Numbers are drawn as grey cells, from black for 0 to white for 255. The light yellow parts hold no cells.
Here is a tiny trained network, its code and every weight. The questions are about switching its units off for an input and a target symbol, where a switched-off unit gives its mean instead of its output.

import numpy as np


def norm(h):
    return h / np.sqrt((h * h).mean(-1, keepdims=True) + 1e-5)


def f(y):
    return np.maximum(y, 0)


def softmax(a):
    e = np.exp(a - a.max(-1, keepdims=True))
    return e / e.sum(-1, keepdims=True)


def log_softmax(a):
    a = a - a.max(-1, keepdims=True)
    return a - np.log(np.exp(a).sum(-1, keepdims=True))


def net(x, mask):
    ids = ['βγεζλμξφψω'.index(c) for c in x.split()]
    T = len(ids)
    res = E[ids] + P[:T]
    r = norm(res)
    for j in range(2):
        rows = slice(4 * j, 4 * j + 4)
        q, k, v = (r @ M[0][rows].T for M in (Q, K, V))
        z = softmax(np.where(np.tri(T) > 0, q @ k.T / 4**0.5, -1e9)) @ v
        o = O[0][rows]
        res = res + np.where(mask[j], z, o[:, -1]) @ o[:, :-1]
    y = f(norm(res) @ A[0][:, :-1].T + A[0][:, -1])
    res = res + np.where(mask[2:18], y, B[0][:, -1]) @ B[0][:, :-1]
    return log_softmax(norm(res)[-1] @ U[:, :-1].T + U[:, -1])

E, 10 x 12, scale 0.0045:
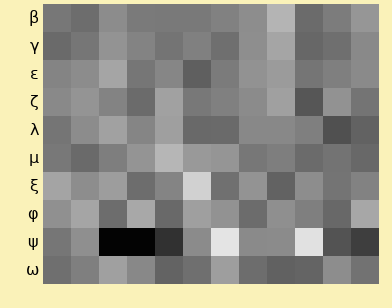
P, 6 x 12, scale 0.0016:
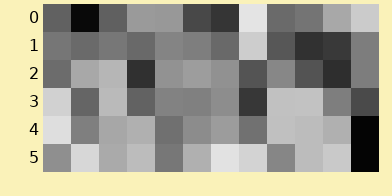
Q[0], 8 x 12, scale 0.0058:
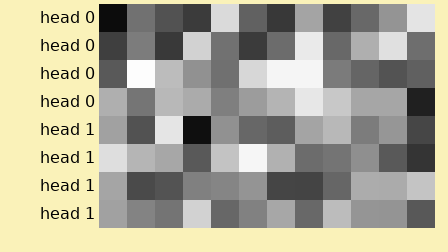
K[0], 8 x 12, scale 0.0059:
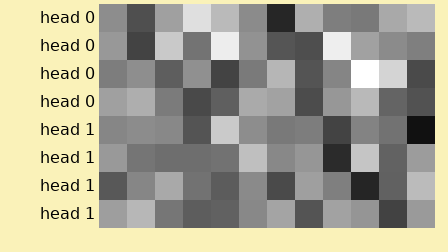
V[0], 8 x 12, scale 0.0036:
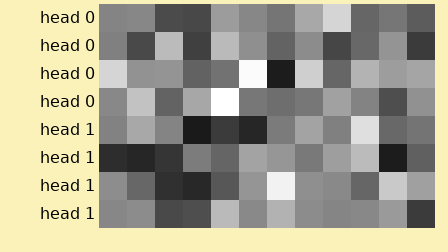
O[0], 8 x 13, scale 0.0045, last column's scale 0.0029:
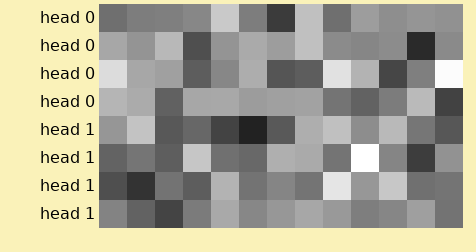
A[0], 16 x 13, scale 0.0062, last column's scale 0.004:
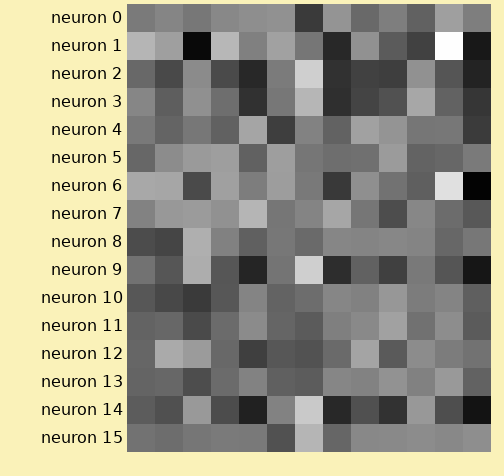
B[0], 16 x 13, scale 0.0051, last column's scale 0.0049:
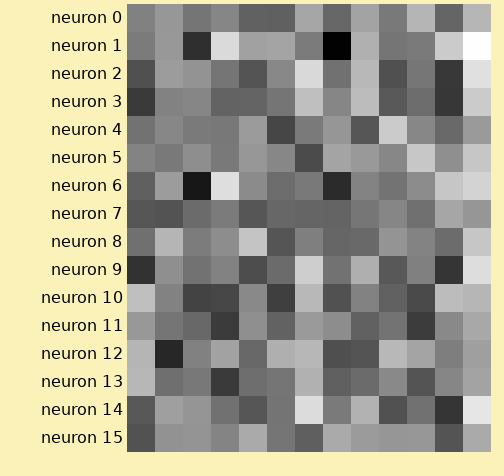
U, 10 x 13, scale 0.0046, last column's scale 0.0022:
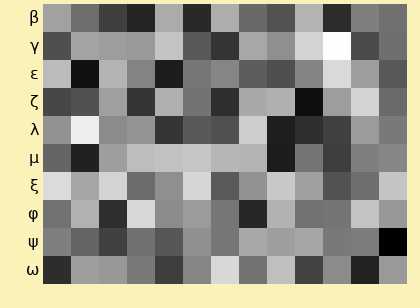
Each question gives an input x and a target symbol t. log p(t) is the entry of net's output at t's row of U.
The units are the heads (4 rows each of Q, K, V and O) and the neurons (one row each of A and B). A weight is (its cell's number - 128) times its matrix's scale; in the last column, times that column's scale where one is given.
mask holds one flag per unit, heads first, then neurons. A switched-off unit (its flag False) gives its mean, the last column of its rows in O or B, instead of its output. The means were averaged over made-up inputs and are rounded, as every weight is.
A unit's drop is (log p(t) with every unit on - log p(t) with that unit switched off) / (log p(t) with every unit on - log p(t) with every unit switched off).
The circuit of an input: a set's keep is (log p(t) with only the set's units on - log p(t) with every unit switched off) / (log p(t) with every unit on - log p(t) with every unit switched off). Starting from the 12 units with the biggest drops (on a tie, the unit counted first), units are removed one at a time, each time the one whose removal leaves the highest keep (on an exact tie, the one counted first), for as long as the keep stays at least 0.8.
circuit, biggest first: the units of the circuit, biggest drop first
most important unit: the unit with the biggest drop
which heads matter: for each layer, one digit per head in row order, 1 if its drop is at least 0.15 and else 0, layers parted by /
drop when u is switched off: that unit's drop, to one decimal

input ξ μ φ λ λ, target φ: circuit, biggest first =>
[head 0; neuron 1]
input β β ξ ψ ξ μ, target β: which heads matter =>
11
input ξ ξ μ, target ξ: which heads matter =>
10
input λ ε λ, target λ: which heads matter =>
11
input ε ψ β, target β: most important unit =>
neuron 10
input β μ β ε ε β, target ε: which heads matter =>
01
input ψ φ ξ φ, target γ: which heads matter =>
11
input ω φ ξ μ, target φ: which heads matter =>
10
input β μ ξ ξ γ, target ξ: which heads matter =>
00
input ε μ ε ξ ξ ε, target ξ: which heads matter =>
10
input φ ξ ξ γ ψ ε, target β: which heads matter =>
11
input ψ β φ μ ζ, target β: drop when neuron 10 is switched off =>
0.2
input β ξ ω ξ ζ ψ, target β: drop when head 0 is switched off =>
0.2
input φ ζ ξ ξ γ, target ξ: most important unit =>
head 0
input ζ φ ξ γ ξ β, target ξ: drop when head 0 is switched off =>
0.1
